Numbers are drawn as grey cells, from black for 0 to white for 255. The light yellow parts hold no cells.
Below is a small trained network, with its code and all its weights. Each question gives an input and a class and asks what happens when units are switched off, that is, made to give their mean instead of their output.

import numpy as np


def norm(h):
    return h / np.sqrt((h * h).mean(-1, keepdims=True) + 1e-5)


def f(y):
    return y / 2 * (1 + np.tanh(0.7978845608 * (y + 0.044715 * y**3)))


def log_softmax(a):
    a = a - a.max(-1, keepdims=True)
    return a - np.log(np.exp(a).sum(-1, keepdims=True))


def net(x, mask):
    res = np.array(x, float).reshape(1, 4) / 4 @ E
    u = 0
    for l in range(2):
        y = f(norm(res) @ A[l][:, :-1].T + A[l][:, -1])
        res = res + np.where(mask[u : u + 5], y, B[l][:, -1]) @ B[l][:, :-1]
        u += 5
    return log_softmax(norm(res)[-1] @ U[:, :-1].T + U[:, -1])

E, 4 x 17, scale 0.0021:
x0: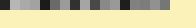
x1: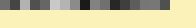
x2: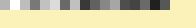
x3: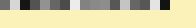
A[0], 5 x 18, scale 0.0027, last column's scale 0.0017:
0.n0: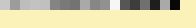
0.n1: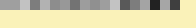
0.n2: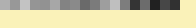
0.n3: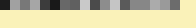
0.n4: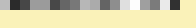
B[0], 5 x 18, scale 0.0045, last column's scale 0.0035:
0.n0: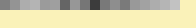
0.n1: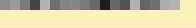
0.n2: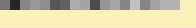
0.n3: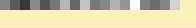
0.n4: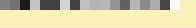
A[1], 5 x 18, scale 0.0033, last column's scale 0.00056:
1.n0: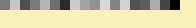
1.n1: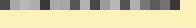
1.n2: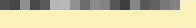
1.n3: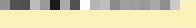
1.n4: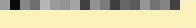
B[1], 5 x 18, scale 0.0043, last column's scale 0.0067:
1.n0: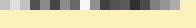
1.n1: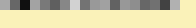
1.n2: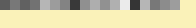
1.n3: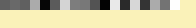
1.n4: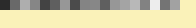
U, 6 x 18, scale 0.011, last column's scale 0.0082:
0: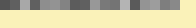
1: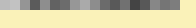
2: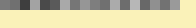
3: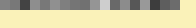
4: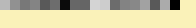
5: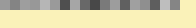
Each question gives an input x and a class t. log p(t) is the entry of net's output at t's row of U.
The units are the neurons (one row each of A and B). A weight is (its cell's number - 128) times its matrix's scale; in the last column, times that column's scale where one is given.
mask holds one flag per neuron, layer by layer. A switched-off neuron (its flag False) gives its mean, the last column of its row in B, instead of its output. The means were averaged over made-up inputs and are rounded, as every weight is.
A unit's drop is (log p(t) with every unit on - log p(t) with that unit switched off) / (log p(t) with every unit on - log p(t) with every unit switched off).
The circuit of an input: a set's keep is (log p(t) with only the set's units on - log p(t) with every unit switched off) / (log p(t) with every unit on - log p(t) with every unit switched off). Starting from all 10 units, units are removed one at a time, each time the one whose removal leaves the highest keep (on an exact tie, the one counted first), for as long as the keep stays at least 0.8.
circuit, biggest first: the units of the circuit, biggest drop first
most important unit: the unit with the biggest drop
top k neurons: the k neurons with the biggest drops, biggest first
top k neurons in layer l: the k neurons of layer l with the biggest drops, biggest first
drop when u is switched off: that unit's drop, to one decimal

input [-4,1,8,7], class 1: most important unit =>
1.n0
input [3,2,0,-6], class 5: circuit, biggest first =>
0.n4, 1.n3
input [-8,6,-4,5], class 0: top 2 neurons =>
1.n4, 1.n3
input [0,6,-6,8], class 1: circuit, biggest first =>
0.n4, 1.n3, 0.n3
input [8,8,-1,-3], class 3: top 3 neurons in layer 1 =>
1.n3, 1.n1, 1.n2
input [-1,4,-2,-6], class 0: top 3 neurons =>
1.n3, 0.n4, 0.n3
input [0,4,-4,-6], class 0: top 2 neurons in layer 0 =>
0.n3, 0.n4
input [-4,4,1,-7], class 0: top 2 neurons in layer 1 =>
1.n4, 1.n3
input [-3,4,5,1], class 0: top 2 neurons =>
1.n4, 1.n3
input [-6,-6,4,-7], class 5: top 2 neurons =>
0.n0, 0.n1
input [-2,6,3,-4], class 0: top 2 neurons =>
1.n4, 1.n3
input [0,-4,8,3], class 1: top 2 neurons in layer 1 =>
1.n0, 1.n3
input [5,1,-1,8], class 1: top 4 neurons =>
0.n4, 1.n0, 1.n3, 0.n2
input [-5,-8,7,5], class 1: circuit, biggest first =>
1.n0
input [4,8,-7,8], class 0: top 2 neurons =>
0.n4, 1.n3
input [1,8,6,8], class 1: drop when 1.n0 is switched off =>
0.2
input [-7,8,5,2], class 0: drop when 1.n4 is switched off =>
0.2
